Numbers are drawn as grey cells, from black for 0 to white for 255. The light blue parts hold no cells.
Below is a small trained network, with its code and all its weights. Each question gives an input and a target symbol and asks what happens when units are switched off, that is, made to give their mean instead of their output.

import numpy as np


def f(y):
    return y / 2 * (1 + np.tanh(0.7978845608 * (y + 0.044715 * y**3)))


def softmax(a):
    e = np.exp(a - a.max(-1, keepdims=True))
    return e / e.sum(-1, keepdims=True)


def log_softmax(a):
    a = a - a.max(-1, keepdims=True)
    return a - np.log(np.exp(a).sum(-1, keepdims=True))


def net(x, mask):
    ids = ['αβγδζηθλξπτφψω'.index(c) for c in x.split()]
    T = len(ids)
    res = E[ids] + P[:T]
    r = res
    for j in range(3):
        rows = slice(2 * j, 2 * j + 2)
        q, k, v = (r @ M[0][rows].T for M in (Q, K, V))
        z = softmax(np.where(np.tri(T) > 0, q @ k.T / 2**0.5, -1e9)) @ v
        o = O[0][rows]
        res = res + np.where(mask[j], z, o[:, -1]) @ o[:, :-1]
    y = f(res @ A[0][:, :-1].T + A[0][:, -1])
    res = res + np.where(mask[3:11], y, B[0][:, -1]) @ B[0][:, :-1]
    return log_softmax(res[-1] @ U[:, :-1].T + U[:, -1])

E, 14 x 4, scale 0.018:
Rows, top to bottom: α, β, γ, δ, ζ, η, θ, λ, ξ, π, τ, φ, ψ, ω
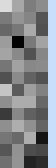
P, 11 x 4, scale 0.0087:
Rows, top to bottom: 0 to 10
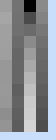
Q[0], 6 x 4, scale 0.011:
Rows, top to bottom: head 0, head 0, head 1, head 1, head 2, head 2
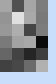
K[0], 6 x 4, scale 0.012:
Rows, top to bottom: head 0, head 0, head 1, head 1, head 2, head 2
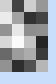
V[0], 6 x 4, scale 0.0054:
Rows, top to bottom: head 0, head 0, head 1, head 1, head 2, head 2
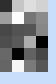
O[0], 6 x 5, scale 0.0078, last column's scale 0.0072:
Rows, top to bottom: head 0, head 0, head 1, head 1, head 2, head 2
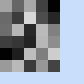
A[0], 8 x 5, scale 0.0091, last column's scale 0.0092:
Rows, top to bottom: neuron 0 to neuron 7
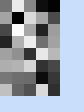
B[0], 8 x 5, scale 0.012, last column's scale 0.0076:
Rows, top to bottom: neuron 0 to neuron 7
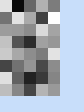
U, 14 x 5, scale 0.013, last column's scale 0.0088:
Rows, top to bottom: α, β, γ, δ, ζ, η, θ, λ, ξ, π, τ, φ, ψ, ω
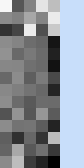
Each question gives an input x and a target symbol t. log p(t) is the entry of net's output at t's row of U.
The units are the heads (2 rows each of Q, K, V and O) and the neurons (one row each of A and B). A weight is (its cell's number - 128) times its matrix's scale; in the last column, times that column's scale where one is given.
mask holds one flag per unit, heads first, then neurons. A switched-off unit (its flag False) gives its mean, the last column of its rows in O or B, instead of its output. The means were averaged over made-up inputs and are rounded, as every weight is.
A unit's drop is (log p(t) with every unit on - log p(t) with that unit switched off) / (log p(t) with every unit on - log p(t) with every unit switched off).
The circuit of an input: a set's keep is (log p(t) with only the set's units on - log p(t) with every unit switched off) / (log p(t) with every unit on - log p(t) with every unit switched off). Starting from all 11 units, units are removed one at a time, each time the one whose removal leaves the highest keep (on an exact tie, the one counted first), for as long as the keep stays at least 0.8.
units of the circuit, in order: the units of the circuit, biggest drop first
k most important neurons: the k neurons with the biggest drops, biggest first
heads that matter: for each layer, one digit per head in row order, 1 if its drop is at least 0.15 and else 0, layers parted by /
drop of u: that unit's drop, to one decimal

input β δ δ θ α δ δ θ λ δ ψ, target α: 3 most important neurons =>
(neuron 2; neuron 1; neuron 3)
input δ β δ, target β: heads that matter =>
101
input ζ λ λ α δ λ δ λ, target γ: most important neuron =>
(neuron 4)
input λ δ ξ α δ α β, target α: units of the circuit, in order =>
(neuron 1; neuron 3)
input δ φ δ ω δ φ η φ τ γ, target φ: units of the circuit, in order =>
(head 1; neuron 3; neuron 4)
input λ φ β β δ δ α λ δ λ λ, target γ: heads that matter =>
000
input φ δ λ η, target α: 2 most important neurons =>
(neuron 1; neuron 3)
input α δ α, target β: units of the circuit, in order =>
(head 1; neuron 5)
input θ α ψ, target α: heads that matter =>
010
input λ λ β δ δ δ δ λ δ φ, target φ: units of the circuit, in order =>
(head 1; neuron 6)
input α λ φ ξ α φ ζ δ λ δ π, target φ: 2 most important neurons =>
(neuron 4; neuron 1)
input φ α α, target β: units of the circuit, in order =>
(head 0; head 1)
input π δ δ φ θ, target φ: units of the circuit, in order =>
(head 1; neuron 1; neuron 2)
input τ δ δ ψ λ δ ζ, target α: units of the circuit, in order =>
(neuron 1)
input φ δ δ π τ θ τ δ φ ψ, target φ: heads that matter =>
110
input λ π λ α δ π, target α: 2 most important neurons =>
(neuron 2; neuron 3)
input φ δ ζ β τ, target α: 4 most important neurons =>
(neuron 1; neuron 2; neuron 3; neuron 5)
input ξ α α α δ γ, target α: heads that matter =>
001
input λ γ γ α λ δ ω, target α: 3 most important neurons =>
(neuron 2; neuron 0; neuron 1)
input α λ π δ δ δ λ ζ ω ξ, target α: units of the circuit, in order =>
(neuron 3)
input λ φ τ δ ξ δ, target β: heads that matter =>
111
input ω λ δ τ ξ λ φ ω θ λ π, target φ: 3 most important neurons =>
(neuron 4; neuron 1; neuron 3)
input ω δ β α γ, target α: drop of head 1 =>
0.0
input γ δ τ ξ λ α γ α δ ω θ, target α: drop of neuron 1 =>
0.2
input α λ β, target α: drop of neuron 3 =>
0.2
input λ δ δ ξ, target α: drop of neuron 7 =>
-0.1
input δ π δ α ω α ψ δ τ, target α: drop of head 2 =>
0.1
